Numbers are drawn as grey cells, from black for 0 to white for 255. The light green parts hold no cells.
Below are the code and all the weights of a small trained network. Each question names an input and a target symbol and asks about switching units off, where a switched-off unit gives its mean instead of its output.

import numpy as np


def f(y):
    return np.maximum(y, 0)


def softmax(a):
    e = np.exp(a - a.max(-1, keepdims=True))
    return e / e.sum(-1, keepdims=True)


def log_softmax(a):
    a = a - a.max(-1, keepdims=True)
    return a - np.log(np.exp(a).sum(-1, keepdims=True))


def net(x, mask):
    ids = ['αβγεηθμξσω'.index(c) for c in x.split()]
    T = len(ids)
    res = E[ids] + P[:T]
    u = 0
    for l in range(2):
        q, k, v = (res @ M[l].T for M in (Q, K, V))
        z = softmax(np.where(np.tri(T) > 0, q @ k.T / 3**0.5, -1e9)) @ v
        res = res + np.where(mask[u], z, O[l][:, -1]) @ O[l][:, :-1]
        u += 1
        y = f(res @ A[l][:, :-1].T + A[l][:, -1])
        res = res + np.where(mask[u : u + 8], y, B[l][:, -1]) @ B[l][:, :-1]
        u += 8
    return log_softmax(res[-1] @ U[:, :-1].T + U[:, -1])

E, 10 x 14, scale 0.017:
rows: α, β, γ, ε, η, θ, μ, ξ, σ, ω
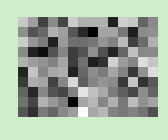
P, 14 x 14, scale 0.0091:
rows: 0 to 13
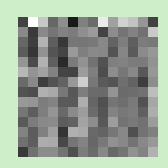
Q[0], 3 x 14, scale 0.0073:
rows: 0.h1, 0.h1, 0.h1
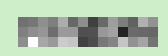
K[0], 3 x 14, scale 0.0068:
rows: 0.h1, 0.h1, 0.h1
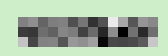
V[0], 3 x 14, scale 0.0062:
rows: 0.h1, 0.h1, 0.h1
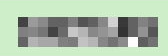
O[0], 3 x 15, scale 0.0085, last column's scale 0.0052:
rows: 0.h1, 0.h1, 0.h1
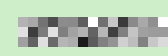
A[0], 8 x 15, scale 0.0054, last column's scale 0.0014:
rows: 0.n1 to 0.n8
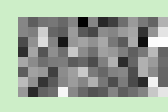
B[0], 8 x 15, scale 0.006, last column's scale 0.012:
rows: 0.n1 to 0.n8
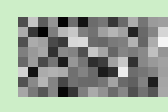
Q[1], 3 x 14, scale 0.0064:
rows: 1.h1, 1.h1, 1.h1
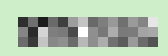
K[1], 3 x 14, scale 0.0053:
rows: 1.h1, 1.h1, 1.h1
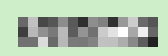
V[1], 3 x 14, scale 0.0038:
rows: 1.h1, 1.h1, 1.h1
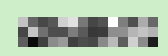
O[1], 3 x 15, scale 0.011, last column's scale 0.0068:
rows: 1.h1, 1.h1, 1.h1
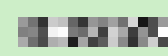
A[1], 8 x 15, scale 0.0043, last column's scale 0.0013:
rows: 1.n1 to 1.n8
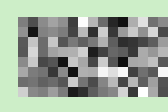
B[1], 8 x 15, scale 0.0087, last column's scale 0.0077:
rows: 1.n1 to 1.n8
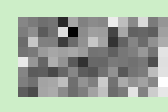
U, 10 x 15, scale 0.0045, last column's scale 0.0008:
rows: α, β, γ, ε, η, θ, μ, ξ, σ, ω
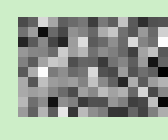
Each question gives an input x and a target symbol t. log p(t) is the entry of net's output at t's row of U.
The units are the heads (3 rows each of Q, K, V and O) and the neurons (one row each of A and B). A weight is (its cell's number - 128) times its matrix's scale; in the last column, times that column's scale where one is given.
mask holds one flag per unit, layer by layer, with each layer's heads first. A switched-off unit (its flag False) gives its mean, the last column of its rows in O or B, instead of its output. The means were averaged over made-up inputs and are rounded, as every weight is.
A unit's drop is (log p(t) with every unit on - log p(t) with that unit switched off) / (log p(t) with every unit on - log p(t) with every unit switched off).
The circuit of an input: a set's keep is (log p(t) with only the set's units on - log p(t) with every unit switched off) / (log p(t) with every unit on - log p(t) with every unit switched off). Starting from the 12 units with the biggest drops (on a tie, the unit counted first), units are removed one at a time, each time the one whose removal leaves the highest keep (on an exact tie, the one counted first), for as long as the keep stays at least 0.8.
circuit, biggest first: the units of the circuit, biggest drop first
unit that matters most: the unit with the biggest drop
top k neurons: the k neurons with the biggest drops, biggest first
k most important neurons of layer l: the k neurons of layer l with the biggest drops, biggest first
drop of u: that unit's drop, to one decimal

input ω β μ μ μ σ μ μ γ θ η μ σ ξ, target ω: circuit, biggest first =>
(0.h1; 1.n2; 1.h1; 0.n5)
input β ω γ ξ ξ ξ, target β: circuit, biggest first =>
(0.h1; 1.n1)
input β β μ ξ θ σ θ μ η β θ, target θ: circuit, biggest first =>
(0.n2; 0.h1; 1.h1)
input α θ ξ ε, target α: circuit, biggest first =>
(0.h1)
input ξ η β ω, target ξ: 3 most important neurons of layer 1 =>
(1.n1; 1.n2; 1.n5)
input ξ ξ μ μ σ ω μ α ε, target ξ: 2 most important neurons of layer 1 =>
(1.n1; 1.n2)
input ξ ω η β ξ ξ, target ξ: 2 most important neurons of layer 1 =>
(1.n1; 1.n5)
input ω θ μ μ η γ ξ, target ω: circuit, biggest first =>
(0.h1; 1.h1; 1.n2; 0.n5)
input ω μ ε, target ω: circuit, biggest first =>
(0.h1; 1.n2; 1.h1)
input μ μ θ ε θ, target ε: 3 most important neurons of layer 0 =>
(0.n1; 0.n5; 0.n8)
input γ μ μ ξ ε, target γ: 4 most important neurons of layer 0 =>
(0.n2; 0.n1; 0.n8; 0.n5)
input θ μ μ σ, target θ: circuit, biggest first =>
(0.h1; 1.h1)
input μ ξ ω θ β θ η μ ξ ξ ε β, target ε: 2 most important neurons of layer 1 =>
(1.n4; 1.n8)
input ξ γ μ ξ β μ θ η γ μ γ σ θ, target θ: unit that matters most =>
0.n2
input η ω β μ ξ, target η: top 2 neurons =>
(0.n5; 0.n6)
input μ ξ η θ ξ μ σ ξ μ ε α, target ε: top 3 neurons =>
(0.n1; 0.n2; 0.n8)
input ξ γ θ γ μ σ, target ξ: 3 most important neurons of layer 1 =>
(1.n1; 1.n2; 1.n5)
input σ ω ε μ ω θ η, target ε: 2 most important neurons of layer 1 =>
(1.n8; 1.n6)
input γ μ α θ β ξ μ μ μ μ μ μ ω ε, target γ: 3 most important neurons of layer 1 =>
(1.n8; 1.n1; 1.n5)
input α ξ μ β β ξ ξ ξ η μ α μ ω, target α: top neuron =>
(0.n2)
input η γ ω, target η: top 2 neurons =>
(0.n5; 0.n6)
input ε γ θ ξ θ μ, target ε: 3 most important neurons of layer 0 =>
(0.n3; 0.n1; 0.n2)
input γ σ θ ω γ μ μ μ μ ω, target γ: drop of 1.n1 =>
0.2
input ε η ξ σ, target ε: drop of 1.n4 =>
0.1
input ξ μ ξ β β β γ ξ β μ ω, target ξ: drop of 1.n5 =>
0.2
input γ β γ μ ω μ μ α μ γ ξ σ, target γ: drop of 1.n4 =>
0.0
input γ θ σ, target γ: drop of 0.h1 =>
0.4
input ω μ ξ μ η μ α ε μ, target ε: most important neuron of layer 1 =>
(1.n4)
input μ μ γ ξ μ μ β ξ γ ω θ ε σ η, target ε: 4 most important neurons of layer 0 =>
(0.n1; 0.n5; 0.n8; 0.n7)
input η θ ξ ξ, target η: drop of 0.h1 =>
0.1
